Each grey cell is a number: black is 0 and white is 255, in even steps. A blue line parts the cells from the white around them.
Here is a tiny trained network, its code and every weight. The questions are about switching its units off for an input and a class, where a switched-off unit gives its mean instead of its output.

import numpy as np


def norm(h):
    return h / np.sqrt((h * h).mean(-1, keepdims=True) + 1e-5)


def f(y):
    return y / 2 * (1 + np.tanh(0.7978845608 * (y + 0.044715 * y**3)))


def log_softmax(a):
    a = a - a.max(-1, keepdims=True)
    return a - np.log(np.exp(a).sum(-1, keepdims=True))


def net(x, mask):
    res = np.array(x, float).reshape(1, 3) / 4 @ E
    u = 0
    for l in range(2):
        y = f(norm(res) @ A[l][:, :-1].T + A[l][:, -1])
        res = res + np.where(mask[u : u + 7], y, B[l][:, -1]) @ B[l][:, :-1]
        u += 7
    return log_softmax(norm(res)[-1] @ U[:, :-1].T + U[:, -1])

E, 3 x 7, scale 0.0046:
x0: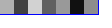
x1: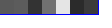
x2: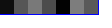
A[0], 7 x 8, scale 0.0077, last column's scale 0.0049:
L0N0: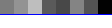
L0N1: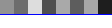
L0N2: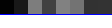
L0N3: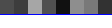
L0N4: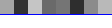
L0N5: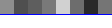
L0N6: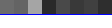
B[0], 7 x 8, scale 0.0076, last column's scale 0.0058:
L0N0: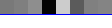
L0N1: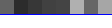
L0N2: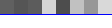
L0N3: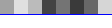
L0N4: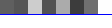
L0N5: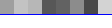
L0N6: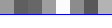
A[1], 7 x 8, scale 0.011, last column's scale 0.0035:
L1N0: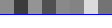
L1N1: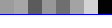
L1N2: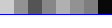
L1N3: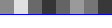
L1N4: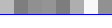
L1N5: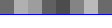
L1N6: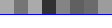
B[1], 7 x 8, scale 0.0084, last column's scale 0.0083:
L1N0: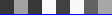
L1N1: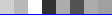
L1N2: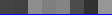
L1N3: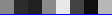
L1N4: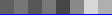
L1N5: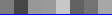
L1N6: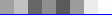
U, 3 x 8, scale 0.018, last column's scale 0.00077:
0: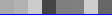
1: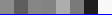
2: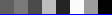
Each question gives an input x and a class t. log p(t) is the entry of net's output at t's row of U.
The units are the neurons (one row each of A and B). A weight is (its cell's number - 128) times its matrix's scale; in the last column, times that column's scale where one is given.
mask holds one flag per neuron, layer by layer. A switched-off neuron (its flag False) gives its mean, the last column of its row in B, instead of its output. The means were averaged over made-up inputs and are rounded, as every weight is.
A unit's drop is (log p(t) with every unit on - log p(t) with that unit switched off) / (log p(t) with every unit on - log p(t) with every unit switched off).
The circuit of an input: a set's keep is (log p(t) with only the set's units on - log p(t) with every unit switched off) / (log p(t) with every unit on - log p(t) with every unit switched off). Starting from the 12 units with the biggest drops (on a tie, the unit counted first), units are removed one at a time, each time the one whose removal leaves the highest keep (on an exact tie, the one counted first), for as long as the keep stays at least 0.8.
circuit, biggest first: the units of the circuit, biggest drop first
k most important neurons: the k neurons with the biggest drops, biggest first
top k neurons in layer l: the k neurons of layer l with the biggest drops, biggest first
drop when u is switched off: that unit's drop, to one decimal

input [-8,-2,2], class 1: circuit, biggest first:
[L1N3]
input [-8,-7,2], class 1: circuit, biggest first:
[L1N3, L0N2]
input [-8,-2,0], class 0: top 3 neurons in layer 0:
[L0N5, L0N3, L0N4]
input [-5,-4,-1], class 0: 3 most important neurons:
[L1N1, L0N3, L0N5]
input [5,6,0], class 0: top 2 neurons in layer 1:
[L1N3, L1N6]
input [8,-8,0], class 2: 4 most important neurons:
[L1N0, L0N1, L0N5, L1N1]
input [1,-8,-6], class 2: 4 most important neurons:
[L1N4, L1N0, L0N3, L0N5]
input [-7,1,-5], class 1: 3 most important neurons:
[L0N2, L1N6, L1N2]
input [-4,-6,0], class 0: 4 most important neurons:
[L1N1, L0N5, L0N4, L1N4]
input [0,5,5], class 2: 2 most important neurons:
[L0N2, L1N3]
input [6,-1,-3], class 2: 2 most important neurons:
[L1N0, L0N1]
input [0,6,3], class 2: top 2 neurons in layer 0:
[L0N2, L0N4]
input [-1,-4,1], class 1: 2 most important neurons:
[L1N3, L0N4]
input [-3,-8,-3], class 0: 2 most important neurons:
[L1N1, L0N4]
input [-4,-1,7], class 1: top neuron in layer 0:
[L0N3]
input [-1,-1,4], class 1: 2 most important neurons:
[L0N3, L0N4]
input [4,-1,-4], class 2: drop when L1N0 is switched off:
0.4
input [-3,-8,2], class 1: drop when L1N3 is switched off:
0.9
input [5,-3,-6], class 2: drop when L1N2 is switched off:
0.0
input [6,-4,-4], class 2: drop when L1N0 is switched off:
0.4
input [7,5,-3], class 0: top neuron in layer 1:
[L1N6]
